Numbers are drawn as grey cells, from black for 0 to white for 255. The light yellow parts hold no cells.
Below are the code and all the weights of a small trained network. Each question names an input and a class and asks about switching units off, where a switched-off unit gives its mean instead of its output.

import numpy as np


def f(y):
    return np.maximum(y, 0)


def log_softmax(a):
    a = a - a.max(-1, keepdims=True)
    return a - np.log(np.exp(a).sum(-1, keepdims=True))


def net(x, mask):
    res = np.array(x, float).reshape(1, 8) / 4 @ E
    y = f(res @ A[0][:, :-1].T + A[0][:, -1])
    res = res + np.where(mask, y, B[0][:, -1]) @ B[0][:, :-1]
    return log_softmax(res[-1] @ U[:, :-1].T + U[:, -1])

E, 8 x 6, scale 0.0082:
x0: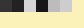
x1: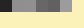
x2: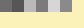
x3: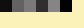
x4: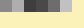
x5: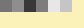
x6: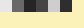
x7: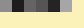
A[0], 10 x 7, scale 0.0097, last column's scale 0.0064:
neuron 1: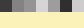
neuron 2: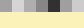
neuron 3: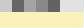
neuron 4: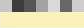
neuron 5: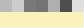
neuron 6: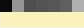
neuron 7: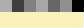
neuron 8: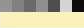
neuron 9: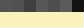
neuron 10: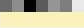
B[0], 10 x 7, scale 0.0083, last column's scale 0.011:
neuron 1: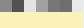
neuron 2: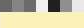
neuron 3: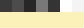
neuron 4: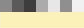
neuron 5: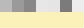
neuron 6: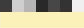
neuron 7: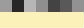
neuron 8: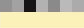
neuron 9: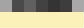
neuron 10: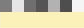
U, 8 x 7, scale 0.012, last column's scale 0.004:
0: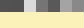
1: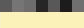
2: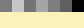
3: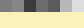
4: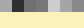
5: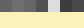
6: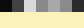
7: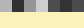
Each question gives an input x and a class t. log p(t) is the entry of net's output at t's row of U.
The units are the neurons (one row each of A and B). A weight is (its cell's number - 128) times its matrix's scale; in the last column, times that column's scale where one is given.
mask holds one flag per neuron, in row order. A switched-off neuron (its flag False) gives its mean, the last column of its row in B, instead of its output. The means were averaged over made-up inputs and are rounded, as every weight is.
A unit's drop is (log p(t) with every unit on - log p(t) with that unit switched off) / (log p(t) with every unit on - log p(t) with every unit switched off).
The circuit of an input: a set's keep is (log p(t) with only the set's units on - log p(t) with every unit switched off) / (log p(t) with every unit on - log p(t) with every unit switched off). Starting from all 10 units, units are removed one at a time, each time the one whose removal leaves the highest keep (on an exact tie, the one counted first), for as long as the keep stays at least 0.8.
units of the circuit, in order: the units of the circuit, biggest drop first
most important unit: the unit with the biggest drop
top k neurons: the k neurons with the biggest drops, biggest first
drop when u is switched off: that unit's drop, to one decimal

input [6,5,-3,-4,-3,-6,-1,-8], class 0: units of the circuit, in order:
[neuron 4; neuron 5]
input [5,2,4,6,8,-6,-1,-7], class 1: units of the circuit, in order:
[neuron 6]
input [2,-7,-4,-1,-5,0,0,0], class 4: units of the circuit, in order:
[neuron 2; neuron 6]
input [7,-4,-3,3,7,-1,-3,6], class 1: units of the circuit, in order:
[neuron 6; neuron 9]
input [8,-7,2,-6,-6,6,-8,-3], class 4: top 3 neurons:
[neuron 6; neuron 2; neuron 1]
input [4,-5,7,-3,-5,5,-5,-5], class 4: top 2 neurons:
[neuron 6; neuron 4]
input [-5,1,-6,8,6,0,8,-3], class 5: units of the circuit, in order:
[neuron 5; neuron 2]
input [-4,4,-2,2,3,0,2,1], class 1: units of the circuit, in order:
[neuron 6; neuron 4]
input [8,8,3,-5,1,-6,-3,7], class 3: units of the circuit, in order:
[neuron 3; neuron 8]
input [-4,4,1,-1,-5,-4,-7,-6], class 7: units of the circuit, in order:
[neuron 2; neuron 1]
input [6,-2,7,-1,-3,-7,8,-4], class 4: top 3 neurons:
[neuron 6; neuron 10; neuron 4]
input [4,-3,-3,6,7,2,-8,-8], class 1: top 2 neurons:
[neuron 6; neuron 5]
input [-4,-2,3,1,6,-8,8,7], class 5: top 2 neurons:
[neuron 10; neuron 2]
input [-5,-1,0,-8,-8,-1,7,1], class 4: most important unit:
neuron 4
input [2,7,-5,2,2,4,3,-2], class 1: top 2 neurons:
[neuron 6; neuron 4]
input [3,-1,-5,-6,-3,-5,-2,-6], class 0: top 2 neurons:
[neuron 3; neuron 4]
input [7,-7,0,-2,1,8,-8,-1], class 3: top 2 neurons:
[neuron 3; neuron 1]
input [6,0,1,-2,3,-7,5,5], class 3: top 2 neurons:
[neuron 3; neuron 1]
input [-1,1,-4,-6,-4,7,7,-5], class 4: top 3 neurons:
[neuron 6; neuron 4; neuron 5]
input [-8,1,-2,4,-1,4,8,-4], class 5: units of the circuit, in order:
[neuron 4]
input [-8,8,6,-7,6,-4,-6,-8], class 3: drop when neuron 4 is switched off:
-0.1
